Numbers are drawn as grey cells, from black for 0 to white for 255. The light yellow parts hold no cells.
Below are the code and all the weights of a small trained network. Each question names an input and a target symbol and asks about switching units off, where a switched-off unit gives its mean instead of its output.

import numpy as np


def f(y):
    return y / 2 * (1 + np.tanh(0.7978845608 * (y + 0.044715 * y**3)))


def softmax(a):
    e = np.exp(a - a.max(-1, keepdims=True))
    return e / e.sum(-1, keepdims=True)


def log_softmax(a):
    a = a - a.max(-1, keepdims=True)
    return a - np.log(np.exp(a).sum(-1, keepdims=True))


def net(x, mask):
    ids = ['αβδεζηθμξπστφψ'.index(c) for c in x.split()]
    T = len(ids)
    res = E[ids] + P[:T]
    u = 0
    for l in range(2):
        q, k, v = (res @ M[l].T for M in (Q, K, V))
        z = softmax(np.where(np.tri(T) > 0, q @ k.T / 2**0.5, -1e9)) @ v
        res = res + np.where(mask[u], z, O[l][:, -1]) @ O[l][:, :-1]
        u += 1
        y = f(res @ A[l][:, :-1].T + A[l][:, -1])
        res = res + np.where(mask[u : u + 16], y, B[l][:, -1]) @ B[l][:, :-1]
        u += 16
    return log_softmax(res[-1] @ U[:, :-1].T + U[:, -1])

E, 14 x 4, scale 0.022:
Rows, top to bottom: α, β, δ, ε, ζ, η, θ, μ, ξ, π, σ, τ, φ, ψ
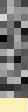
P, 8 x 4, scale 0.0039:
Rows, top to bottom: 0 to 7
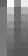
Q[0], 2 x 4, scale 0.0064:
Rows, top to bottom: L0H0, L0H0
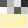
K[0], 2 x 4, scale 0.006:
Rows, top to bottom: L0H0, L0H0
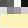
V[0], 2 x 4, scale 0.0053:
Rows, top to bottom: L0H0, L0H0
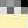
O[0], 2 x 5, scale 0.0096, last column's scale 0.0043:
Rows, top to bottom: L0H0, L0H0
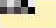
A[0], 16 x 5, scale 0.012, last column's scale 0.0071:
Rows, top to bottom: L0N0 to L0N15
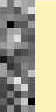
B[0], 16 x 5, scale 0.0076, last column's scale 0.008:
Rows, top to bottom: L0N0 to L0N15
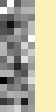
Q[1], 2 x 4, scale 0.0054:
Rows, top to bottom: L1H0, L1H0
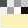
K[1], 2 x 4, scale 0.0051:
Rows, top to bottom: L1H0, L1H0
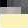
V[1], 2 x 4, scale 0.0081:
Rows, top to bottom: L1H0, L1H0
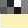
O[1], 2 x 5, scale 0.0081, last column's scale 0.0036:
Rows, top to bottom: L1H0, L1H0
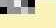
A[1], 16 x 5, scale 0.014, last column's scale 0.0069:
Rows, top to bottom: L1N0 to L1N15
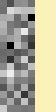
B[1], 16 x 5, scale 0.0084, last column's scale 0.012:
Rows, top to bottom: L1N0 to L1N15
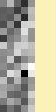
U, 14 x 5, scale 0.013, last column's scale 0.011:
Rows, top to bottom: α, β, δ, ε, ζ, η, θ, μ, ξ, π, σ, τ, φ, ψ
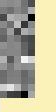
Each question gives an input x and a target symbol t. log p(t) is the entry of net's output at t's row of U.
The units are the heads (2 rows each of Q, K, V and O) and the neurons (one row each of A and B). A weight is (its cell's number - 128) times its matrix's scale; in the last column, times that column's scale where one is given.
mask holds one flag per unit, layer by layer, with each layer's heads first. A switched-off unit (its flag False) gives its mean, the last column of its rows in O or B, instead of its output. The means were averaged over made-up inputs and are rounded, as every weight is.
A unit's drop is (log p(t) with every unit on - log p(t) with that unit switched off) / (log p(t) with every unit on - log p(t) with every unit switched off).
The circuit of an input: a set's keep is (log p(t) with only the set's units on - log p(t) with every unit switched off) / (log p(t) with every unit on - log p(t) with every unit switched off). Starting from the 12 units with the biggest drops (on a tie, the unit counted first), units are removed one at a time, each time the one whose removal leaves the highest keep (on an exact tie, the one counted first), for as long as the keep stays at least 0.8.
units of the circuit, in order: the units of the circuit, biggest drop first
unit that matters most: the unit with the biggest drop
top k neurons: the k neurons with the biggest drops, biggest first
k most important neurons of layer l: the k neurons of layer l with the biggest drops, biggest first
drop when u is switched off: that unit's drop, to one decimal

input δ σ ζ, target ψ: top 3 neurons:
(L1N6 L0N8 L1N13)
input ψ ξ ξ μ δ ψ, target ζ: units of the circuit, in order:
(L1H0 L1N3 L0N11)
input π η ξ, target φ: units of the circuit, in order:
(L0N13 L0N15)
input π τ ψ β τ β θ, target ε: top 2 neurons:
(L1N3 L1N9)
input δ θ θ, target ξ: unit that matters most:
L1N10
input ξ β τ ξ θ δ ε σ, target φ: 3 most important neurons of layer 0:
(L0N0 L0N1 L0N11)
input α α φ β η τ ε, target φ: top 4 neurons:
(L1N10 L0N1 L0N15 L0N11)
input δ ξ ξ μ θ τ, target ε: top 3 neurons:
(L0N11 L0N4 L1N3)
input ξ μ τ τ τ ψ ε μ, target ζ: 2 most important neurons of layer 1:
(L1N3 L1N15)
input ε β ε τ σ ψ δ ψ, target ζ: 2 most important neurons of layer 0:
(L0N0 L0N8)
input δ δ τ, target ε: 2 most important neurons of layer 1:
(L1N6 L1N3)
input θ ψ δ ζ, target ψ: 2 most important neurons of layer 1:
(L1N6 L1N9)
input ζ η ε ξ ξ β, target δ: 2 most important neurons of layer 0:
(L0N11 L0N10)
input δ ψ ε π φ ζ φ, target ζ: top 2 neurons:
(L0N8 L1N8)
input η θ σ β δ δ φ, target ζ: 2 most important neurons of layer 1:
(L1N8 L1N10)
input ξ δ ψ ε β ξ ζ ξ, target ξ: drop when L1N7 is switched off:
0.2
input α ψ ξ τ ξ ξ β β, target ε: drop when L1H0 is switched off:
0.9
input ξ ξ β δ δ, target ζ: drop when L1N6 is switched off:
0.1
